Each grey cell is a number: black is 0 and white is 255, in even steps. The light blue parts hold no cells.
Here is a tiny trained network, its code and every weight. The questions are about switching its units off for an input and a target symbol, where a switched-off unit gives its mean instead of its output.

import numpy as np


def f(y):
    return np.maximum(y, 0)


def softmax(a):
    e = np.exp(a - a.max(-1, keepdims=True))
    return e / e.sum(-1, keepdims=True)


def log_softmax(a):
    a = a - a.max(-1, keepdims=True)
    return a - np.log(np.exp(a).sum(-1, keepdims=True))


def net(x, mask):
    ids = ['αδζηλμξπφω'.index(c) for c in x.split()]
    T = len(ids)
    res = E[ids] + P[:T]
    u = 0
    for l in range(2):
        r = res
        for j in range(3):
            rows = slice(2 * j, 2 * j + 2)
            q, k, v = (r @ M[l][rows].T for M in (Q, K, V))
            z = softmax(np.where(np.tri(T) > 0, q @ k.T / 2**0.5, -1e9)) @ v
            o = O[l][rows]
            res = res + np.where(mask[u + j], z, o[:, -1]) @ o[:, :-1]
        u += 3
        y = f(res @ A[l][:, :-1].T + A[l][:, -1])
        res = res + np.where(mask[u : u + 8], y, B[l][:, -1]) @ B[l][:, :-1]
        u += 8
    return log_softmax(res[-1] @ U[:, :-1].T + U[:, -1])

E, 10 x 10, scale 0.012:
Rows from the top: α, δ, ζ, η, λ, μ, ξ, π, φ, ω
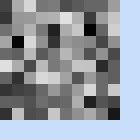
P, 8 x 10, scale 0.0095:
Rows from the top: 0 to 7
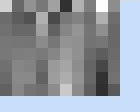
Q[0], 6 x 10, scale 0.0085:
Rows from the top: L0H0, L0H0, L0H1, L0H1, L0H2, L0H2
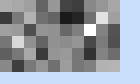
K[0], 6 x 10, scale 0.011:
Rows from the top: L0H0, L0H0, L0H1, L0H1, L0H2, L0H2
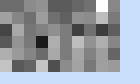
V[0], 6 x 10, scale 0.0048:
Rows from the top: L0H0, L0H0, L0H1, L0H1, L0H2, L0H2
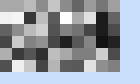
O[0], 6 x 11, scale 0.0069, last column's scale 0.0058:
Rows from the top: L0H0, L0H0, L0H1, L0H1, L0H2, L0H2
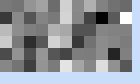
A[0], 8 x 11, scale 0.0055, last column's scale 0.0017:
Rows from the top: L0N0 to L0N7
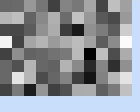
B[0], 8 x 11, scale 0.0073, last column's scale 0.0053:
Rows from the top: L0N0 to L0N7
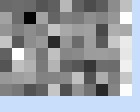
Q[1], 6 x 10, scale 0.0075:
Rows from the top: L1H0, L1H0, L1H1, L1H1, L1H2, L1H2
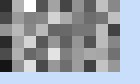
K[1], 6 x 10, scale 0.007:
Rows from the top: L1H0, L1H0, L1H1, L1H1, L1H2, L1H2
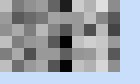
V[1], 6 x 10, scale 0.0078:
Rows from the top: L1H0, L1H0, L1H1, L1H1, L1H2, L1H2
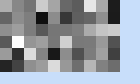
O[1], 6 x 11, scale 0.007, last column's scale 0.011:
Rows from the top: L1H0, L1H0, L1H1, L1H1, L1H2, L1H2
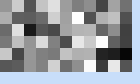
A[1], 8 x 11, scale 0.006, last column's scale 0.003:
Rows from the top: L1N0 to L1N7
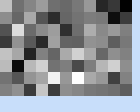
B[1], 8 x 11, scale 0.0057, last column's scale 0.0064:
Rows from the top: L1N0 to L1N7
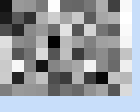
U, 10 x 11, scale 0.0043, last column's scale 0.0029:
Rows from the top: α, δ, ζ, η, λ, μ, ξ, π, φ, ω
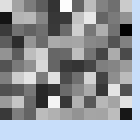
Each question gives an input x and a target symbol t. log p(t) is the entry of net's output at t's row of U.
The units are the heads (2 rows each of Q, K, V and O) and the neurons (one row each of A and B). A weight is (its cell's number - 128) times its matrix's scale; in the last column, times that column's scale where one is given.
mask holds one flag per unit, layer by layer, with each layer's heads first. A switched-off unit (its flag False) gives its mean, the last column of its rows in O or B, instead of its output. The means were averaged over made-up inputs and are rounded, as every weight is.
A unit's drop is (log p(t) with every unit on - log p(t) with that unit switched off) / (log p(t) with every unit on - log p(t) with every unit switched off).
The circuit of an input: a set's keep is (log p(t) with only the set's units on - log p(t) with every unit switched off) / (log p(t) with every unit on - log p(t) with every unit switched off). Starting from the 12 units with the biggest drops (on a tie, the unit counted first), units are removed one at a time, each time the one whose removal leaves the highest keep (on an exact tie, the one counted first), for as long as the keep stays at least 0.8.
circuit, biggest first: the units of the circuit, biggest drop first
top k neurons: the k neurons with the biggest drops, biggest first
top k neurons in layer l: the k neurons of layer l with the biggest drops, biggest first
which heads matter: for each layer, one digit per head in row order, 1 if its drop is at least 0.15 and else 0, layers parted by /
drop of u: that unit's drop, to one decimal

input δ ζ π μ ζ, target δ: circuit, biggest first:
(L1H1 L0H1 L0N4)
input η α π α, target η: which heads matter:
000 / 001
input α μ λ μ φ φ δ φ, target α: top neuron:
(L1N4)
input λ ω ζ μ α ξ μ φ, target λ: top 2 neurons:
(L1N6 L0N4)
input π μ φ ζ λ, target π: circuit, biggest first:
(L1H1 L0H1 L0H0)
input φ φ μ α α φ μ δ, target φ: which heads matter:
101 / 100
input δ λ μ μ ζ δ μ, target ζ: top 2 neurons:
(L0N0 L0N5)
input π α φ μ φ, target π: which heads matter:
010 / 010
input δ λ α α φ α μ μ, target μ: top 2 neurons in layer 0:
(L0N1 L0N3)
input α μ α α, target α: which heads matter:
100 / 010
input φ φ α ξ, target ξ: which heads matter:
000 / 001
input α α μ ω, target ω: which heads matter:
010 / 001
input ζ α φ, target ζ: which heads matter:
000 / 111
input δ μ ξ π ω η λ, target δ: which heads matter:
010 / 010
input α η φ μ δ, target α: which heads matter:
100 / 011
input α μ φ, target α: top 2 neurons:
(L0N4 L1N4)
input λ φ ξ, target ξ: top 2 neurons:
(L0N2 L1N5)
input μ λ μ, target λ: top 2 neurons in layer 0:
(L0N5 L0N1)
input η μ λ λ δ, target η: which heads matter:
100 / 001
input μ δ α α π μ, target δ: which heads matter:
100 / 111
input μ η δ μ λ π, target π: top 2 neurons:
(L0N4 L0N5)
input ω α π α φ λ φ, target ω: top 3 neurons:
(L1N2 L0N4 L0N3)
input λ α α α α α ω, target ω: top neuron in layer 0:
(L0N1)
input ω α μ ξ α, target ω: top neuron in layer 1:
(L1N2)
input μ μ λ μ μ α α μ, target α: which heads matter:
011 / 000
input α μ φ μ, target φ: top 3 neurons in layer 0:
(L0N5 L0N7 L0N3)
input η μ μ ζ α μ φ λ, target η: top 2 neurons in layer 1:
(L1N1 L1N0)
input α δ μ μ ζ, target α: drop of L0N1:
0.0
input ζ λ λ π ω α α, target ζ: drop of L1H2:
0.2
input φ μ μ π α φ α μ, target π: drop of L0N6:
0.1
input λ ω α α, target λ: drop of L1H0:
0.9
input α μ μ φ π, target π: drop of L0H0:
-0.1
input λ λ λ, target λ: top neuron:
(L1N6)
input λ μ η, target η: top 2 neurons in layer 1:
(L1N1 L1N0)
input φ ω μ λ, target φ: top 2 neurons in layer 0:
(L0N4 L0N3)
